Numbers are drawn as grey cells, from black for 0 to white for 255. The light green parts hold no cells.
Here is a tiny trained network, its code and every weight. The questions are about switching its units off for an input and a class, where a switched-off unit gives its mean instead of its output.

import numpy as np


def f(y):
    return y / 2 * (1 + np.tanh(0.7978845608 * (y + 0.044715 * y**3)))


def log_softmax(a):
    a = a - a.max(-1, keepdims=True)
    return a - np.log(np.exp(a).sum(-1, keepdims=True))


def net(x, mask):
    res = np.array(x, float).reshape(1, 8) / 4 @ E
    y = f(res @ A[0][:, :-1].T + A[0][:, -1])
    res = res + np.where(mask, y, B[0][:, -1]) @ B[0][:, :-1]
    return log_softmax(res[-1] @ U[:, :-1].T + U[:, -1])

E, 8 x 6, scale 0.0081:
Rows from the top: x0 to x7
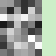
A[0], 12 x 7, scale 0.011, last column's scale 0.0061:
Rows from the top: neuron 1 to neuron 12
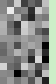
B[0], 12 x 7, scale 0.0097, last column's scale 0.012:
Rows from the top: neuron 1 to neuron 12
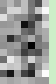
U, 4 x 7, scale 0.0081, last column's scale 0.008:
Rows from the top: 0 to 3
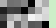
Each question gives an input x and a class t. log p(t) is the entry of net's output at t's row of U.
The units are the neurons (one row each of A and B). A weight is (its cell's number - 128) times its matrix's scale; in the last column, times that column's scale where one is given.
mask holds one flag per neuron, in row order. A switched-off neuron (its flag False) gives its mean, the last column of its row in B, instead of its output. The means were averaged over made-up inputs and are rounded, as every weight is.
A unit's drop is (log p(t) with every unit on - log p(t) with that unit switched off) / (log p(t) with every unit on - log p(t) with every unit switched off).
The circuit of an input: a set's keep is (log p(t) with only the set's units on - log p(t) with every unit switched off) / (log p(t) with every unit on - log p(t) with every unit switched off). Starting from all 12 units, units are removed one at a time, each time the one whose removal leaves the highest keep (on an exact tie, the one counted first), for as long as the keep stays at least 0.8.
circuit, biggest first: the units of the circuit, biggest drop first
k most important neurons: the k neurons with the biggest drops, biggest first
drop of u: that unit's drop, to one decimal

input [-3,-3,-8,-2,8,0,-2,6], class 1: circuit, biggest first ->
neuron 10; neuron 2
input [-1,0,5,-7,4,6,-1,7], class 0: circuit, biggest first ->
neuron 4
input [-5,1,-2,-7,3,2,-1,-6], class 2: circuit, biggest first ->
neuron 11; neuron 2
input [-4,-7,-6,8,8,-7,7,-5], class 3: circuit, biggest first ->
neuron 11; neuron 9
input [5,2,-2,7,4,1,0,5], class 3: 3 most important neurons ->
neuron 1; neuron 4; neuron 10
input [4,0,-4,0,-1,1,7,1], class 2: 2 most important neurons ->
neuron 11; neuron 4
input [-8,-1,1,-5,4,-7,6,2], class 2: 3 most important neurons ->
neuron 9; neuron 11; neuron 2
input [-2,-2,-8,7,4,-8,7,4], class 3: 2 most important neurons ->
neuron 11; neuron 1
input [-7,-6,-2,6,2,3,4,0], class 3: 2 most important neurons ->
neuron 11; neuron 2
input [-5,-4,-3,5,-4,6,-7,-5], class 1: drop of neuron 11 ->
0.0
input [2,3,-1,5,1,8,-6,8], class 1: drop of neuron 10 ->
0.1
